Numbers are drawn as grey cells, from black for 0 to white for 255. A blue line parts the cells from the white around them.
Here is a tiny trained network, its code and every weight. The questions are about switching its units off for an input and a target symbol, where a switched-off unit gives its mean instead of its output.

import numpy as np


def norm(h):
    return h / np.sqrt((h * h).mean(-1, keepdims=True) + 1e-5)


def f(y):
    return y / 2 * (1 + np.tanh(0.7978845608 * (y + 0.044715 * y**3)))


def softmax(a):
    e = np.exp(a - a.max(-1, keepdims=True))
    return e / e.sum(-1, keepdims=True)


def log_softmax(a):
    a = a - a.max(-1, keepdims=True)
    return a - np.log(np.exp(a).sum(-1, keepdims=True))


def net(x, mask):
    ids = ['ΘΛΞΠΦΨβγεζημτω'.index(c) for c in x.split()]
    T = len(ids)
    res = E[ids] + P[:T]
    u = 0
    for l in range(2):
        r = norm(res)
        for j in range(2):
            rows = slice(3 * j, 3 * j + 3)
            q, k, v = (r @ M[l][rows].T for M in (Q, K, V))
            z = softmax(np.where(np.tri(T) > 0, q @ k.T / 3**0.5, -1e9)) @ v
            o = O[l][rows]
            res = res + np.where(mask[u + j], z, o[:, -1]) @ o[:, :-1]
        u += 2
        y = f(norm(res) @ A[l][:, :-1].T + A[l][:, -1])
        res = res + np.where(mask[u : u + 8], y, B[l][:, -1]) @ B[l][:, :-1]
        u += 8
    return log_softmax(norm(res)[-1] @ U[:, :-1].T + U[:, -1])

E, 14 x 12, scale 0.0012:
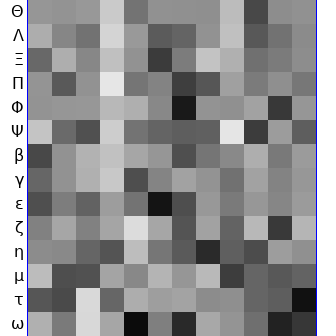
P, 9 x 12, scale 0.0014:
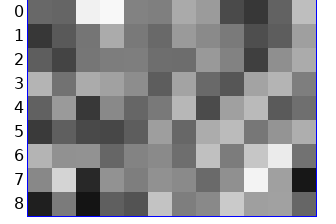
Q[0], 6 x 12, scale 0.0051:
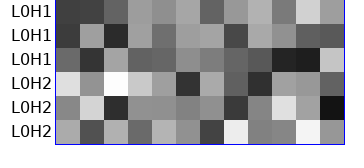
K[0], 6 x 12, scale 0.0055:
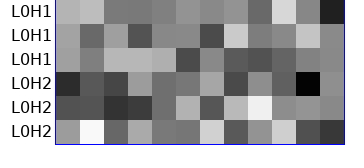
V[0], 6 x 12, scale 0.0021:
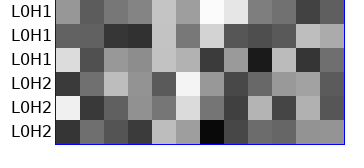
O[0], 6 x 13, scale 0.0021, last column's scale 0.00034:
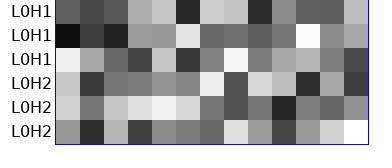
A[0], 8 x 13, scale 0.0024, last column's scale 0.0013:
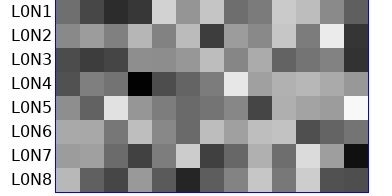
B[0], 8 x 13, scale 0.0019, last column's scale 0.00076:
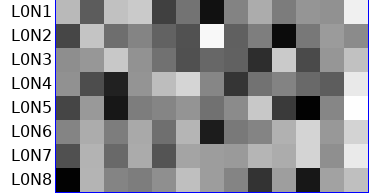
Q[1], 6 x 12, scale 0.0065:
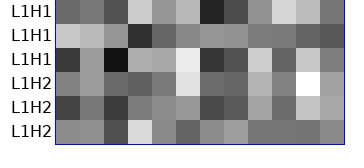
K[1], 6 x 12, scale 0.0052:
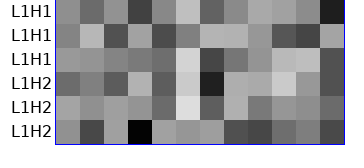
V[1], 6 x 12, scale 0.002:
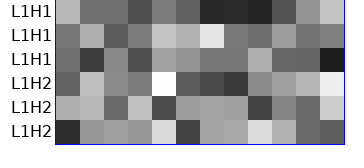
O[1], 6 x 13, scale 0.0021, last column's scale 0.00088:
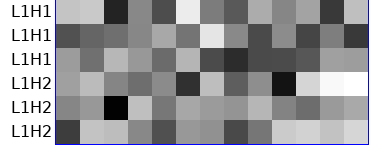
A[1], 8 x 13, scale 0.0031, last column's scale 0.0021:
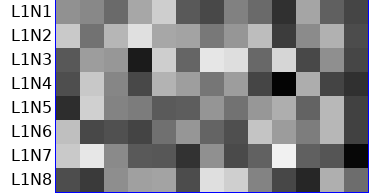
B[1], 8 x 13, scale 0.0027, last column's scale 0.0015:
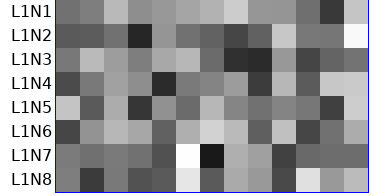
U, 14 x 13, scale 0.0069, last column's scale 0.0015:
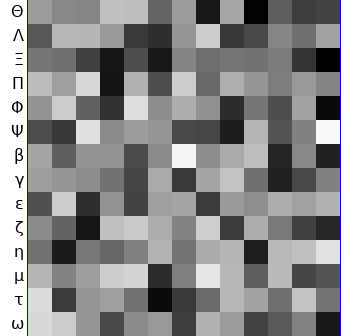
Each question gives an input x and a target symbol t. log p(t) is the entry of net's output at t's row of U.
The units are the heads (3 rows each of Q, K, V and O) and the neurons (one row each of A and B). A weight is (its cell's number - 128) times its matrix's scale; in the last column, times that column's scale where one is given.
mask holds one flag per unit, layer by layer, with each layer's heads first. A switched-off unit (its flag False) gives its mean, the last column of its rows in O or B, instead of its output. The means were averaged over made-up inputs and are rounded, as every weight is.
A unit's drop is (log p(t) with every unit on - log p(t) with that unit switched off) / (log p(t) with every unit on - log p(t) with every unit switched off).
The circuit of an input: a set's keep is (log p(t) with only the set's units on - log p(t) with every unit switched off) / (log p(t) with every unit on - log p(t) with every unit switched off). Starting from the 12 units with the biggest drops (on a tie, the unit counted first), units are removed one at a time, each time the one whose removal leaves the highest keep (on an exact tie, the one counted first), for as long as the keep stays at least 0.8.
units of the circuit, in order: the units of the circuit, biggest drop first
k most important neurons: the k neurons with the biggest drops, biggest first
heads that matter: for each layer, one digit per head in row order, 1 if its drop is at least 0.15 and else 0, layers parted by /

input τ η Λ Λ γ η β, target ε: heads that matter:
00 / 01
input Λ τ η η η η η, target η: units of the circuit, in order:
[L0H2 L0H1]
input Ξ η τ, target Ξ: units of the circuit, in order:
[L0H2]
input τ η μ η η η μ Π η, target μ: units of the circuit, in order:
[L0H1 L0N1 L1N1]
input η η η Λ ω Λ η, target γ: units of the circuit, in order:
[L0H1 L1N7]
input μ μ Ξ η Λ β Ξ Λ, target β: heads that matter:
11 / 00
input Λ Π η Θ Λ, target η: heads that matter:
01 / 00
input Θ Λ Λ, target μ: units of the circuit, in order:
[L1H1 L1N4 L0N4]
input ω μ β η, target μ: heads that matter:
10 / 00
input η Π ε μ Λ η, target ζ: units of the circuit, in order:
[L0H1 L1H2]
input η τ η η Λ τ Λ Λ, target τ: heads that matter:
01 / 00
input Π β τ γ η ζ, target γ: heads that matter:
01 / 00
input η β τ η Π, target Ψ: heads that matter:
00 / 10
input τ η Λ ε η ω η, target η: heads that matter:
11 / 01
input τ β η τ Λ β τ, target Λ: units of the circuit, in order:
[L0H2 L1N2 L1N4]
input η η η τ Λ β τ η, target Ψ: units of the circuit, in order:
[L1H1]
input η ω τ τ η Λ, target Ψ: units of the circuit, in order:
[L1H1 L1H2]
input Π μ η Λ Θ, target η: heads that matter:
01 / 00
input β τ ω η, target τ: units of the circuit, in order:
[L0N1 L0H2]
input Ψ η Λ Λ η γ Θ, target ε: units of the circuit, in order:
[L0H1]
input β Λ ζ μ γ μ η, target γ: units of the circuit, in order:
[L0H2 L1N7]
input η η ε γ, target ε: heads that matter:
10 / 10
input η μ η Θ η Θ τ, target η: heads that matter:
01 / 00
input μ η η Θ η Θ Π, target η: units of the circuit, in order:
[L0H2 L0N5]
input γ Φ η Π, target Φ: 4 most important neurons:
[L0N8 L0N1 L1N3 L1N5]
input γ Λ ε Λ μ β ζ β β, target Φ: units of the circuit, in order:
[L0H1 L1H1 L1N3]
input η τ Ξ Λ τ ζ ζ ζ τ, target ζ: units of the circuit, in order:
[L0H1 L0N4]
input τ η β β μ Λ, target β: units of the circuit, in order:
[L0H2]
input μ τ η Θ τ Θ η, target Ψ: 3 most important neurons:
[L1N6 L1N2 L0N7]
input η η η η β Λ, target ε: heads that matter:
00 / 10
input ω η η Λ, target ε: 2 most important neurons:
[L0N2 L0N5]
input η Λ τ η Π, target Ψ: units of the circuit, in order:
[L1H1 L0N5]
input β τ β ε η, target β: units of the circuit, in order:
[L0H2 L1N6]
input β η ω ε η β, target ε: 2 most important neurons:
[L0N4 L1N2]
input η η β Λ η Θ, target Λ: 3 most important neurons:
[L1N4 L0N6 L1N8]
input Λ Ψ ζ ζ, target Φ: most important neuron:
[L0N1]
